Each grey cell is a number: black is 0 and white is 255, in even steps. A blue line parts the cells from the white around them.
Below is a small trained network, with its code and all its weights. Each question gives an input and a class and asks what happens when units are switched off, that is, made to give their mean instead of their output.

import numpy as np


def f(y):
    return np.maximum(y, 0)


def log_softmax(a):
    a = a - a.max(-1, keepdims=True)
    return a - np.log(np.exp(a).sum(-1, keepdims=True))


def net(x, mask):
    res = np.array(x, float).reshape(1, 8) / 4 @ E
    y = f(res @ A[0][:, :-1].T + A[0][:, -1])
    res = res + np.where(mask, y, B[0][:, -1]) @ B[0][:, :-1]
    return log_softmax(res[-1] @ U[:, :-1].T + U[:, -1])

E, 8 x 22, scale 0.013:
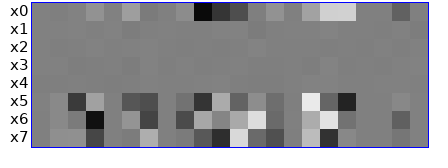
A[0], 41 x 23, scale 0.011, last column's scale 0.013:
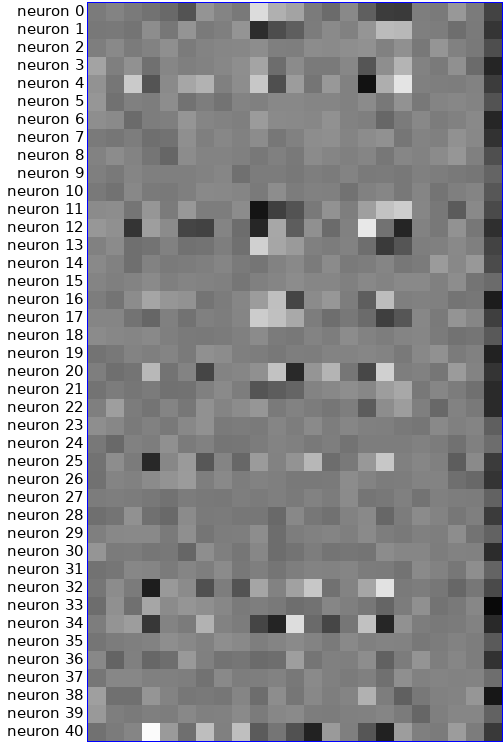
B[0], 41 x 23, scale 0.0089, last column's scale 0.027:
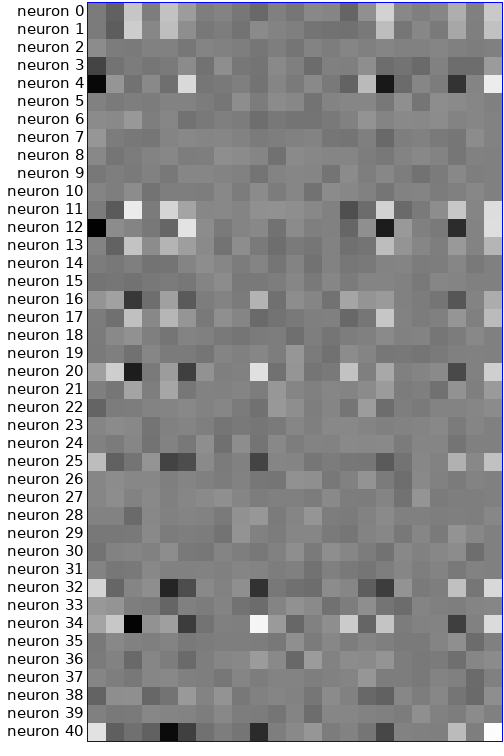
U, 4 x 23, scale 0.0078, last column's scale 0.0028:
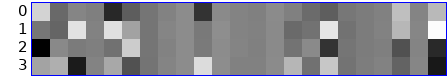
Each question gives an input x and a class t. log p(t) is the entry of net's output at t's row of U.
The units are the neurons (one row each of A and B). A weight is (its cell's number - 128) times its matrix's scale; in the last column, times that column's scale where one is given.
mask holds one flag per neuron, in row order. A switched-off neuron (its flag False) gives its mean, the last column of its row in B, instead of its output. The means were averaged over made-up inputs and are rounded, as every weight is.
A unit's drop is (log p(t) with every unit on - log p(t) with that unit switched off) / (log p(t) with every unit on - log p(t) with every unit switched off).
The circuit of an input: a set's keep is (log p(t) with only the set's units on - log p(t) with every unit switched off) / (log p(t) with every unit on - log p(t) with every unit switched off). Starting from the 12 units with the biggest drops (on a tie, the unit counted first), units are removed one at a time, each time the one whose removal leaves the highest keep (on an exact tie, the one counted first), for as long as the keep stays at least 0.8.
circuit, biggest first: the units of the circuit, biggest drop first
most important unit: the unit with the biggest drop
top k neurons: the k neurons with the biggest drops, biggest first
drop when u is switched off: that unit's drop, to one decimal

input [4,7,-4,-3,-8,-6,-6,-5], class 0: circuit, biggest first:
[neuron 40]
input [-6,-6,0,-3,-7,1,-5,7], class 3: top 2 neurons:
[neuron 34; neuron 11]
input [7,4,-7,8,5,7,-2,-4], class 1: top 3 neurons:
[neuron 11; neuron 4; neuron 1]
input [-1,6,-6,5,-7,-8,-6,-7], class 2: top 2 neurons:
[neuron 4; neuron 34]
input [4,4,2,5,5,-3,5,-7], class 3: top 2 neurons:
[neuron 20; neuron 40]
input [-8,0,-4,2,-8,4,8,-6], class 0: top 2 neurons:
[neuron 32; neuron 25]
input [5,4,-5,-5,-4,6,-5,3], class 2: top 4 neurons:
[neuron 12; neuron 32; neuron 25; neuron 0]
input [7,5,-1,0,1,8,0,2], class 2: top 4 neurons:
[neuron 12; neuron 0; neuron 17; neuron 13]
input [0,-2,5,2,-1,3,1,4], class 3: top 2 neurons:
[neuron 4; neuron 34]
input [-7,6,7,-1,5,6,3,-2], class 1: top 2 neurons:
[neuron 0; neuron 4]
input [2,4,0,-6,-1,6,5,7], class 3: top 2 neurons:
[neuron 34; neuron 4]
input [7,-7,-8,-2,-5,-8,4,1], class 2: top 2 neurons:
[neuron 4; neuron 0]
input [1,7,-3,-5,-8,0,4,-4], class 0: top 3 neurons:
[neuron 34; neuron 32; neuron 25]
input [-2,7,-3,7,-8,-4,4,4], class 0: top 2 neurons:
[neuron 12; neuron 32]
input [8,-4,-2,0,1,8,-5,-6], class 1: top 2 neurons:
[neuron 11; neuron 1]
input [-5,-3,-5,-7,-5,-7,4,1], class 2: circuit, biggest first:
[neuron 4]
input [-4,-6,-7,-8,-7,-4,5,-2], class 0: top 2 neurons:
[neuron 32; neuron 12]
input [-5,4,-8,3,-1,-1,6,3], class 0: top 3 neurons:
[neuron 32; neuron 25; neuron 11]
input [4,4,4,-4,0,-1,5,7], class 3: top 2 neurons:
[neuron 34; neuron 40]
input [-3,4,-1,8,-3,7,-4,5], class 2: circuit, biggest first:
[neuron 12]
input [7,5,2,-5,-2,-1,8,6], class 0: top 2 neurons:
[neuron 32; neuron 25]
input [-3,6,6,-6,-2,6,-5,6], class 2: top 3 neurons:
[neuron 12; neuron 20; neuron 32]
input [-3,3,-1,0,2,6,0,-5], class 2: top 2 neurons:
[neuron 12; neuron 34]
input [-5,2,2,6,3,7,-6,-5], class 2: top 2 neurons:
[neuron 12; neuron 32]
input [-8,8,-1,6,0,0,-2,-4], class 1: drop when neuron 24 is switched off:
0.0
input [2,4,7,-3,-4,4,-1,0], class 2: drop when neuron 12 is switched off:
0.1
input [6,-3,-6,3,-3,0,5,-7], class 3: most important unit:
neuron 20
